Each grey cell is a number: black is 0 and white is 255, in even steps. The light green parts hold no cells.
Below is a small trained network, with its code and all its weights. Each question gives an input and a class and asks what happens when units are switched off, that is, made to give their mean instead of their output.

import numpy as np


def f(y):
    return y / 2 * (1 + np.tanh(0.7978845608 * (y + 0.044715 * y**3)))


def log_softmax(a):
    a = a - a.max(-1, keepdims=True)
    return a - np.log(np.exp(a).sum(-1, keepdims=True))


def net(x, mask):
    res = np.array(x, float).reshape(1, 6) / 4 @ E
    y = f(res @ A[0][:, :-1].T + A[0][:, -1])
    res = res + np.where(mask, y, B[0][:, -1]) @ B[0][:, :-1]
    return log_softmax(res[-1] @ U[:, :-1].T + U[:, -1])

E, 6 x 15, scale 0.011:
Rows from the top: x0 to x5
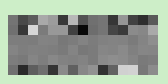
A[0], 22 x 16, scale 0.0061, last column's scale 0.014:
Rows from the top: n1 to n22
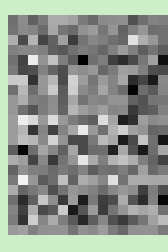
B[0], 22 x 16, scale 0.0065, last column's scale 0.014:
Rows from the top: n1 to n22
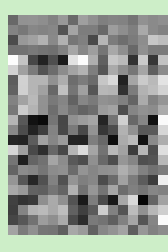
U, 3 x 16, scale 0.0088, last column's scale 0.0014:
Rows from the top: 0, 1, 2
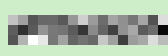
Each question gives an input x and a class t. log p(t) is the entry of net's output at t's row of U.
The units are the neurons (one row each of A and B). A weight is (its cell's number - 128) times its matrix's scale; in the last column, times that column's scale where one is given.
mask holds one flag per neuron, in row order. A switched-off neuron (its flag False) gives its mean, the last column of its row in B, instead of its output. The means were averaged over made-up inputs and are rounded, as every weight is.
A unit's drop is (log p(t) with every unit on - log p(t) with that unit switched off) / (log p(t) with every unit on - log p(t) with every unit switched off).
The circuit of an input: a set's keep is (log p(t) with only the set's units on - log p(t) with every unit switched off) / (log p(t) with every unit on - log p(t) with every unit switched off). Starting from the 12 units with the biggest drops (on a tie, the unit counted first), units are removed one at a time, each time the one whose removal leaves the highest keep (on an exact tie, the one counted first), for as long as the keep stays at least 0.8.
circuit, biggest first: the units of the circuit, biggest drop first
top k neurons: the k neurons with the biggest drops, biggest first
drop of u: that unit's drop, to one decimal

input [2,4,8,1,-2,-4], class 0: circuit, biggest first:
[n5]
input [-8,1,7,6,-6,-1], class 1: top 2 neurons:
[n5 n14]
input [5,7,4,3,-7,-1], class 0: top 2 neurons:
[n5 n14]
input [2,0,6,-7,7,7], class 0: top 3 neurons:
[n14 n21 n13]
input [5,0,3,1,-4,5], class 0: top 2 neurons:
[n14 n13]
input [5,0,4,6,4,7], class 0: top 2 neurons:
[n14 n6]
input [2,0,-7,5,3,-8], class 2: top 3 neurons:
[n8 n7 n14]
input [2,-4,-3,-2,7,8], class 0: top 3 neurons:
[n21 n14 n6]
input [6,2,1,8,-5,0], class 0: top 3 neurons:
[n14 n13 n20]
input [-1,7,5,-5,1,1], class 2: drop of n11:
0.2
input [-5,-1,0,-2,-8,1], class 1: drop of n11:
0.4
